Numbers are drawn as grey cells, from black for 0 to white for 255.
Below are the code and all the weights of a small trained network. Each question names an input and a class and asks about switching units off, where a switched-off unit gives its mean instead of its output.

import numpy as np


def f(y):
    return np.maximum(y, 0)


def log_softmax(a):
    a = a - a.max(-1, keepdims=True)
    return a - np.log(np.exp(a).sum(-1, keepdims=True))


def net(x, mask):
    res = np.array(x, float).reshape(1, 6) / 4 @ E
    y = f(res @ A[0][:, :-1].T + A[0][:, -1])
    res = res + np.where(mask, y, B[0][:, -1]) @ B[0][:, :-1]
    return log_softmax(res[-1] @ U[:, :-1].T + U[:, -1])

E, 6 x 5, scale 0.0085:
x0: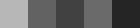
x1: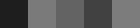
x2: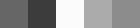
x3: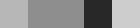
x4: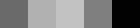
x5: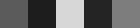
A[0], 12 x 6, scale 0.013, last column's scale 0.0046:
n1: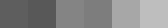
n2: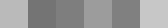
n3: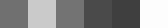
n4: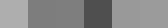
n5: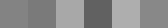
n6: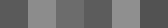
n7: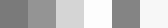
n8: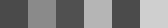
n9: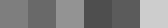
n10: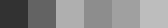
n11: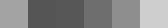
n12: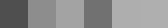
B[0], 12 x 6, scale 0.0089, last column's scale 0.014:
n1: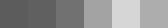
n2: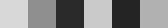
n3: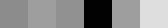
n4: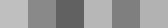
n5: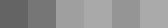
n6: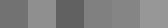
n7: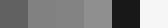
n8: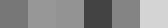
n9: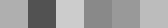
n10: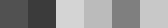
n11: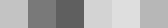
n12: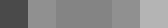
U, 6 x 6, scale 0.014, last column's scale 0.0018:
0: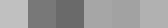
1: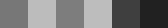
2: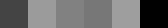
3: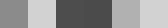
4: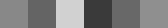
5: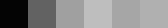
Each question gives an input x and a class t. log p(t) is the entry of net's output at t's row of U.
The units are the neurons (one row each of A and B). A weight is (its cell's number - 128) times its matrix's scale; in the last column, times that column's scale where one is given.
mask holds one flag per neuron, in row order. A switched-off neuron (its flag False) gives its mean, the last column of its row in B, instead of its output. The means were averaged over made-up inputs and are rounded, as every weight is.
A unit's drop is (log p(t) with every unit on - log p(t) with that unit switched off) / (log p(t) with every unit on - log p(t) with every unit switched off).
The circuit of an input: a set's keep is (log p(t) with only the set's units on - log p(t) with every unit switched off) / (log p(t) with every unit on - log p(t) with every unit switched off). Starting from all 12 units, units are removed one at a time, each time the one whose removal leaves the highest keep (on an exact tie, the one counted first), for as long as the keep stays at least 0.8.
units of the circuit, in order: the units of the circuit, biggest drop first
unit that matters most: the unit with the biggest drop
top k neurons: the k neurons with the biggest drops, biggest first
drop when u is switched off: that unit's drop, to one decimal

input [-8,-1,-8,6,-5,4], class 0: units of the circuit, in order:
n4; n3
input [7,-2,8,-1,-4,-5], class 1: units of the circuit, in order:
n7; n2
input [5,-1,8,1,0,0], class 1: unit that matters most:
n3
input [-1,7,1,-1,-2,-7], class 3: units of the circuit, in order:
n10; n7
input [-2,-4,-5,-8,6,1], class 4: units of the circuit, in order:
n3; n8
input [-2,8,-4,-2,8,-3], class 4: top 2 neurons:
n11; n2
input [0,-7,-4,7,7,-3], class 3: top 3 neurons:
n3; n10; n7
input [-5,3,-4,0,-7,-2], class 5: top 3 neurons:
n3; n2; n1
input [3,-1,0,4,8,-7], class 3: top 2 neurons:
n3; n10
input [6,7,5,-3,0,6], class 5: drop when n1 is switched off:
0.3
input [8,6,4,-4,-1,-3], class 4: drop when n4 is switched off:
0.1
